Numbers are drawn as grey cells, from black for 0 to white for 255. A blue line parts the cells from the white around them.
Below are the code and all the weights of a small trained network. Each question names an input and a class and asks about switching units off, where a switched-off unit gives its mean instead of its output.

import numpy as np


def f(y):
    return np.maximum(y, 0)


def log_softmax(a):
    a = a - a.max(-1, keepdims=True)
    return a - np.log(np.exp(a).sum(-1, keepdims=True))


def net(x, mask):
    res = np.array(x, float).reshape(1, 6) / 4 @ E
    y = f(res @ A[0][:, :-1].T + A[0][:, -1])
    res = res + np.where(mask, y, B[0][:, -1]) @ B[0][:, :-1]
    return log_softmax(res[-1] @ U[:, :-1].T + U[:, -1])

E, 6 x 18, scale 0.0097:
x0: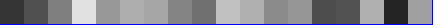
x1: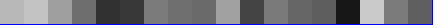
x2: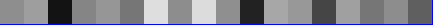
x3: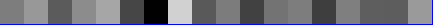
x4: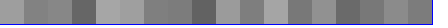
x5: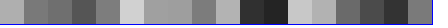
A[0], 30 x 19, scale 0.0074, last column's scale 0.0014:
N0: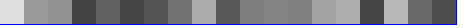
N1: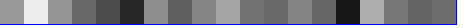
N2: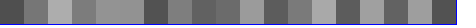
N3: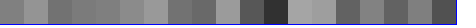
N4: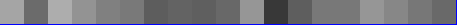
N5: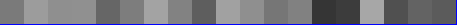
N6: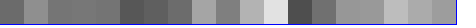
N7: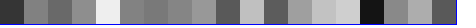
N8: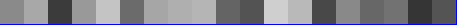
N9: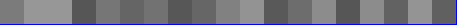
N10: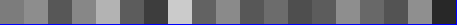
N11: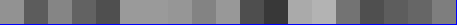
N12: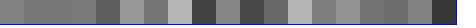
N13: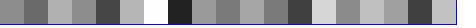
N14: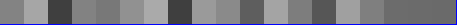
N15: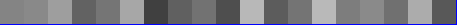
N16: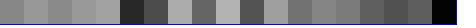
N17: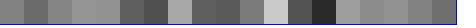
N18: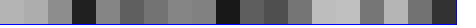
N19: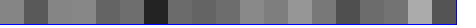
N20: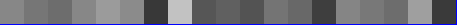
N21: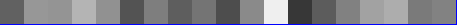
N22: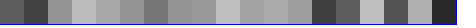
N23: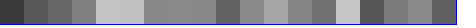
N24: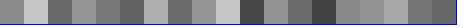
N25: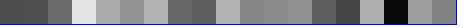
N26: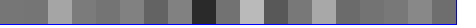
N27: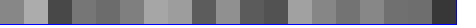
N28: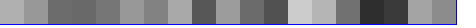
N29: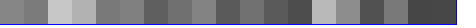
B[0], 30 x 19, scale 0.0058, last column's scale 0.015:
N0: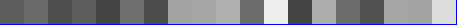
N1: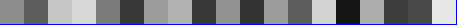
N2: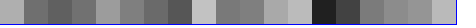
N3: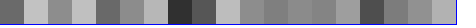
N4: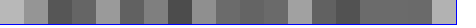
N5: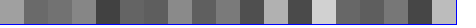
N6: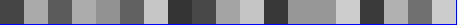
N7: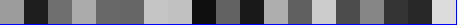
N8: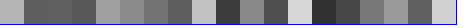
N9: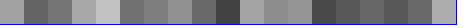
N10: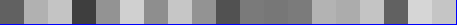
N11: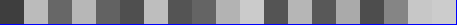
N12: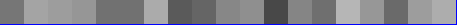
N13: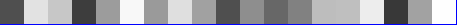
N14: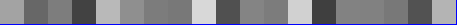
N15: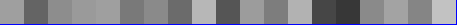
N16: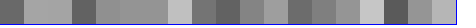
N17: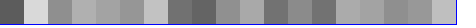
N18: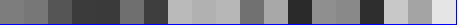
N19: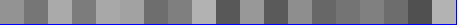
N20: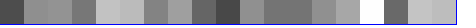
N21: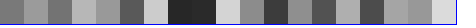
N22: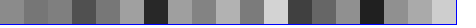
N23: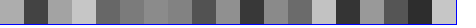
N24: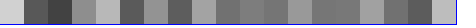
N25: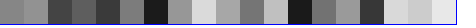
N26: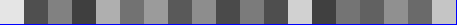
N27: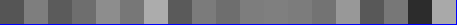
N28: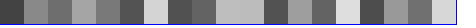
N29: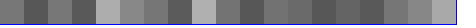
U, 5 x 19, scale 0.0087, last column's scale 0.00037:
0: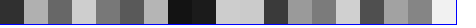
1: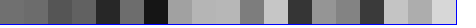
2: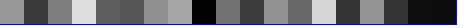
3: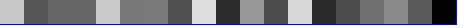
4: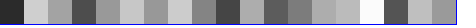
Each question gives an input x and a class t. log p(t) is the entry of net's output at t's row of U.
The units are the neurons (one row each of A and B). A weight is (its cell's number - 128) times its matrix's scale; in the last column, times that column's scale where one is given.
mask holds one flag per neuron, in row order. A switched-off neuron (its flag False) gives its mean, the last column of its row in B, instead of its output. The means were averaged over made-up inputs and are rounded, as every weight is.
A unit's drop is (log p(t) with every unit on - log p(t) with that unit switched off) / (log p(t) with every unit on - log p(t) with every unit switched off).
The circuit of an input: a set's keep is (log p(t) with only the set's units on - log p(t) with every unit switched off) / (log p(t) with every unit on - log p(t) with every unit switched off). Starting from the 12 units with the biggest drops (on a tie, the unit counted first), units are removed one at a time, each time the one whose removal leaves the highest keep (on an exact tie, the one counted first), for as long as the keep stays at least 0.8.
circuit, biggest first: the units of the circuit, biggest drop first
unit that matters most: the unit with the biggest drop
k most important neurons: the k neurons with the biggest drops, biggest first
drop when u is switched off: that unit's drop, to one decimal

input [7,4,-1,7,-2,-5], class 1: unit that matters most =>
N25
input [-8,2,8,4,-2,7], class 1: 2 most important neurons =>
[N18; N0]
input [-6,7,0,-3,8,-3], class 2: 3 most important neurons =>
[N1; N25; N22]
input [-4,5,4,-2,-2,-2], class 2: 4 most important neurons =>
[N1; N25; N22; N24]
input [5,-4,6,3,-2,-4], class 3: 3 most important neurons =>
[N8; N18; N0]
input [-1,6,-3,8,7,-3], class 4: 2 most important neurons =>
[N10; N20]
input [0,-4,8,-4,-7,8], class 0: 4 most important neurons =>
[N11; N28; N3; N26]
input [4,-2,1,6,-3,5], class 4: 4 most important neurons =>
[N10; N20; N21; N6]
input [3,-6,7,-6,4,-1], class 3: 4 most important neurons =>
[N8; N14; N1; N5]
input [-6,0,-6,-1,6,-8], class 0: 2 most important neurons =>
[N6; N21]
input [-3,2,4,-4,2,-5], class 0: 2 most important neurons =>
[N21; N6]
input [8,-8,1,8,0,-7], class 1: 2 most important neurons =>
[N25; N22]
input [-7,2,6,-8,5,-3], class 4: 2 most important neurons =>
[N13; N25]
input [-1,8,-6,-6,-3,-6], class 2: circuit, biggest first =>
[N1]
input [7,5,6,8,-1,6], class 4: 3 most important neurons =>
[N10; N20; N16]
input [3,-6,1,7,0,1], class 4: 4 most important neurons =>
[N10; N20; N1; N5]
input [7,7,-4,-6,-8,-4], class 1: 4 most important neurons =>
[N25; N22; N7; N23]
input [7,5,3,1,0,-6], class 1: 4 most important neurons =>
[N25; N22; N5; N28]
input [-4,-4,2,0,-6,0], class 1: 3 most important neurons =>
[N1; N18; N0]
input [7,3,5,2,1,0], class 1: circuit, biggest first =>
[N25]
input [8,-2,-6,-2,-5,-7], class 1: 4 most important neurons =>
[N25; N22; N28; N11]
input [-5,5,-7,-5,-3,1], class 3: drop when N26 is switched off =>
0.2
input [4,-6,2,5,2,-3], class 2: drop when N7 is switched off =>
1.1
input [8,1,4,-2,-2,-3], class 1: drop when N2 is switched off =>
0.0
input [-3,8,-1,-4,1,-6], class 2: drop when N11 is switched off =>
0.1
